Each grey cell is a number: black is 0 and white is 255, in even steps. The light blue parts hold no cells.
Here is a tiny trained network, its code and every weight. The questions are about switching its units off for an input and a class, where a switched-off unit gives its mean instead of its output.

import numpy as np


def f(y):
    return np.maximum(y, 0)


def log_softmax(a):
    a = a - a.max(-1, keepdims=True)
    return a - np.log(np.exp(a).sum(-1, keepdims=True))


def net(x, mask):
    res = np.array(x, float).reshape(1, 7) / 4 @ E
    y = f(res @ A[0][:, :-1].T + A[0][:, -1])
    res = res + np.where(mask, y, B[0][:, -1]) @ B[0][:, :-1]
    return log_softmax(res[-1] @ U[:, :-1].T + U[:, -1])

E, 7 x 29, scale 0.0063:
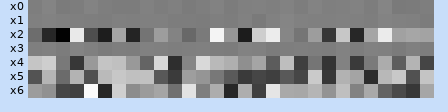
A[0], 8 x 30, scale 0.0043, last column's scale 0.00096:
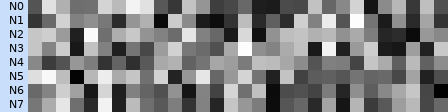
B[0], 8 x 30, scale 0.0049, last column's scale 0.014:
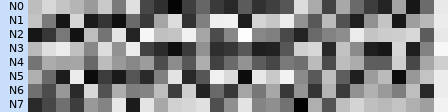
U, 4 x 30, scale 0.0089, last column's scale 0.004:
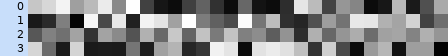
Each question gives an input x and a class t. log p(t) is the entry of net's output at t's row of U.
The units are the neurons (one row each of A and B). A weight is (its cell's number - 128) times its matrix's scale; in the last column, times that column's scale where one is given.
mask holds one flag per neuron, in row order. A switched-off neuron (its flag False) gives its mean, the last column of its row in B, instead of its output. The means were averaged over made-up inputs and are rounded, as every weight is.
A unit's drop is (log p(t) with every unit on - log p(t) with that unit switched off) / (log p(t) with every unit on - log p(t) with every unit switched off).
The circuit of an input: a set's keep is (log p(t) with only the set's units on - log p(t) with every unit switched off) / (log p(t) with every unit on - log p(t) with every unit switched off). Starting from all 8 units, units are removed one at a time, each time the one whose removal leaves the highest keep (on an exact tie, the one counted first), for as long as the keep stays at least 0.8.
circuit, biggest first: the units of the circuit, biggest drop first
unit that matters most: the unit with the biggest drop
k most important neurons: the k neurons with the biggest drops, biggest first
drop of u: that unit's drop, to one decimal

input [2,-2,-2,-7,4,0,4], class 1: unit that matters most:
N2
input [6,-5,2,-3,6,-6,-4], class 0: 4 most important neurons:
[N1; N3; N4; N2]
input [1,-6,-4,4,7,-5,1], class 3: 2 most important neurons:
[N5; N0]
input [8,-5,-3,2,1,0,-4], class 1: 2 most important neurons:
[N7; N6]
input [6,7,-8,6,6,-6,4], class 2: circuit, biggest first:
[N5; N2; N3; N0]
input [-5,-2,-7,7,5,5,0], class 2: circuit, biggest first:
[N5; N7; N2]
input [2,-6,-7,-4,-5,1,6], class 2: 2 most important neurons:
[N2; N1]
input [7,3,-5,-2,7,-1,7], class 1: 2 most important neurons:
[N2; N1]
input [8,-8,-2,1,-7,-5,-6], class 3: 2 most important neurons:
[N1; N2]
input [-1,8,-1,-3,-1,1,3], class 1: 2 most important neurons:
[N3; N5]
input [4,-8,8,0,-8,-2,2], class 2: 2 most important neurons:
[N5; N4]
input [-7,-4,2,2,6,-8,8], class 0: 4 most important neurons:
[N3; N7; N4; N6]
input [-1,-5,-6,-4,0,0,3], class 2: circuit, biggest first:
[N2; N1; N5; N6]
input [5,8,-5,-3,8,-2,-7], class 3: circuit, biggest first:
[N5]
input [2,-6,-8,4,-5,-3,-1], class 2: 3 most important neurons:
[N1; N7; N3]
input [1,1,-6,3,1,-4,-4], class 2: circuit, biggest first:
[N7; N3; N5; N0]
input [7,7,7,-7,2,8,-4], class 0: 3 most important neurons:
[N5; N1; N7]
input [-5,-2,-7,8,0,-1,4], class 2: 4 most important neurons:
[N2; N1; N5; N3]
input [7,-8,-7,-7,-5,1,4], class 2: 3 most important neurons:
[N1; N2; N6]
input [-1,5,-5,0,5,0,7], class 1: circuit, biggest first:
[N2]
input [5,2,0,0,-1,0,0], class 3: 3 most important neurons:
[N3; N2; N7]
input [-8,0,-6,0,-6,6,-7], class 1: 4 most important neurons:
[N7; N6; N3; N5]
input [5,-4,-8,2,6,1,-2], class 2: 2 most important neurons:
[N5; N7]
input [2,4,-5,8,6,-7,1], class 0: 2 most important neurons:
[N3; N1]
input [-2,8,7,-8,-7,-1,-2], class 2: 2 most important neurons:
[N5; N1]
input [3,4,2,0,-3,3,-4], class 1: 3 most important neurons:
[N3; N5; N1]
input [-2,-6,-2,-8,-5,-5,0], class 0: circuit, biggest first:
[N3]
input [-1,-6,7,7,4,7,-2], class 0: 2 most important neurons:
[N5; N1]
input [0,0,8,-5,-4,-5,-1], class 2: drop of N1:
0.6
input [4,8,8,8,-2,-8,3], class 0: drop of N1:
0.2
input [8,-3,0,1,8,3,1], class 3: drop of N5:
0.4
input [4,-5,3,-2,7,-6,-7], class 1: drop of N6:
1.2
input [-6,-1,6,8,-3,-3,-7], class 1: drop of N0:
0.2
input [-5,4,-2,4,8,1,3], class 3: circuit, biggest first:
[N5]
